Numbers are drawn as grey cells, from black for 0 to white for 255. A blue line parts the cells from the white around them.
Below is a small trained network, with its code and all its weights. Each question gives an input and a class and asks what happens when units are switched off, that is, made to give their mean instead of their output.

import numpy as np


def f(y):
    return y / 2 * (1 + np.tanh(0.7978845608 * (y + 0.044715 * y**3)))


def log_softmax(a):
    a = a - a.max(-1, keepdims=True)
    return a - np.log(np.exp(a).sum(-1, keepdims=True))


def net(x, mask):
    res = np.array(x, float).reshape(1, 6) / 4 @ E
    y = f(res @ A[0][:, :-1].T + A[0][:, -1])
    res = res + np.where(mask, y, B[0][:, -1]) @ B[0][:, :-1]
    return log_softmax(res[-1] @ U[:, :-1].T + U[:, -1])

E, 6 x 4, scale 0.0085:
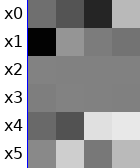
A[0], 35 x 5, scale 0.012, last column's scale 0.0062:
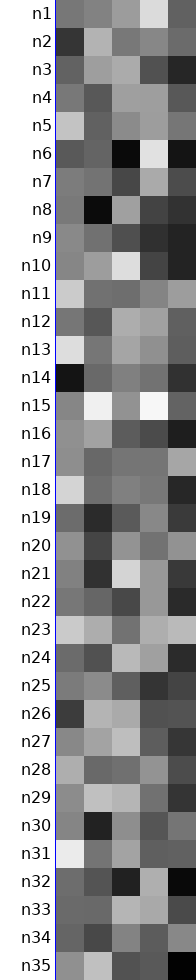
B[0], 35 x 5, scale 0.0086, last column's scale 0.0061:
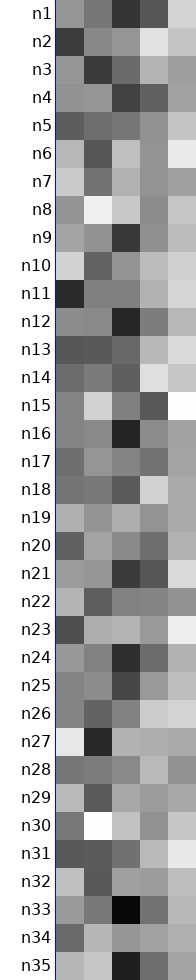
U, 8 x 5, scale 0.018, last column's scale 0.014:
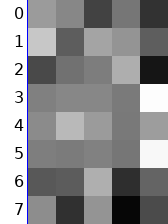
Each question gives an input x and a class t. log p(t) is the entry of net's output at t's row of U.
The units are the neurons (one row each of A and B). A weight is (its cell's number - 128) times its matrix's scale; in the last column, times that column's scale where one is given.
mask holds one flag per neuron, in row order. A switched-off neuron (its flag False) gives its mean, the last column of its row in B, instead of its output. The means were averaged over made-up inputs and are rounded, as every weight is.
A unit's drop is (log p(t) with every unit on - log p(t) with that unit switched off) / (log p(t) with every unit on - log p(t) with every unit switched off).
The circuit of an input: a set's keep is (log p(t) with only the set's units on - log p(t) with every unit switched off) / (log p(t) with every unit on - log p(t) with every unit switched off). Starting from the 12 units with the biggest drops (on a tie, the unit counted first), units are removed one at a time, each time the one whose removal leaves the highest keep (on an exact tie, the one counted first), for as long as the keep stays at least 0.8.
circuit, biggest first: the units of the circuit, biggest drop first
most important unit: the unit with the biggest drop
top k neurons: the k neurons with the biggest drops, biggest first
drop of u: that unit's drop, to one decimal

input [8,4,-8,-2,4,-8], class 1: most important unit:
n6
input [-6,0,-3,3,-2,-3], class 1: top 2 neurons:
n10, n27
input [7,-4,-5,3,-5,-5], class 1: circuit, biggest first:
n32, n6
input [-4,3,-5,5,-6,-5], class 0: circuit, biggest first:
n9, n25
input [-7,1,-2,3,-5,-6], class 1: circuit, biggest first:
n10, n27
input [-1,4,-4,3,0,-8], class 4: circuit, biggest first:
n8, n30
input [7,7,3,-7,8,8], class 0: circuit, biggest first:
n1, n33
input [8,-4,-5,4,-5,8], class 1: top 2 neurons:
n6, n32
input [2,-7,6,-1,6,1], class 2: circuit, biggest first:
n13, n11
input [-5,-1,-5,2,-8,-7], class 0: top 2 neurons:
n9, n16
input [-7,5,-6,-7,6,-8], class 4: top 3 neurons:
n8, n30, n34
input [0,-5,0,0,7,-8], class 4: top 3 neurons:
n8, n30, n20
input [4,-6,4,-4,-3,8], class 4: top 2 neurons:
n15, n23
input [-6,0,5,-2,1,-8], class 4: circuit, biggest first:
n8
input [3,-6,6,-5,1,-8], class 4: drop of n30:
0.4
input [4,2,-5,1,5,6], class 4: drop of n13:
0.2
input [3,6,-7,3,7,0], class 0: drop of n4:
0.0
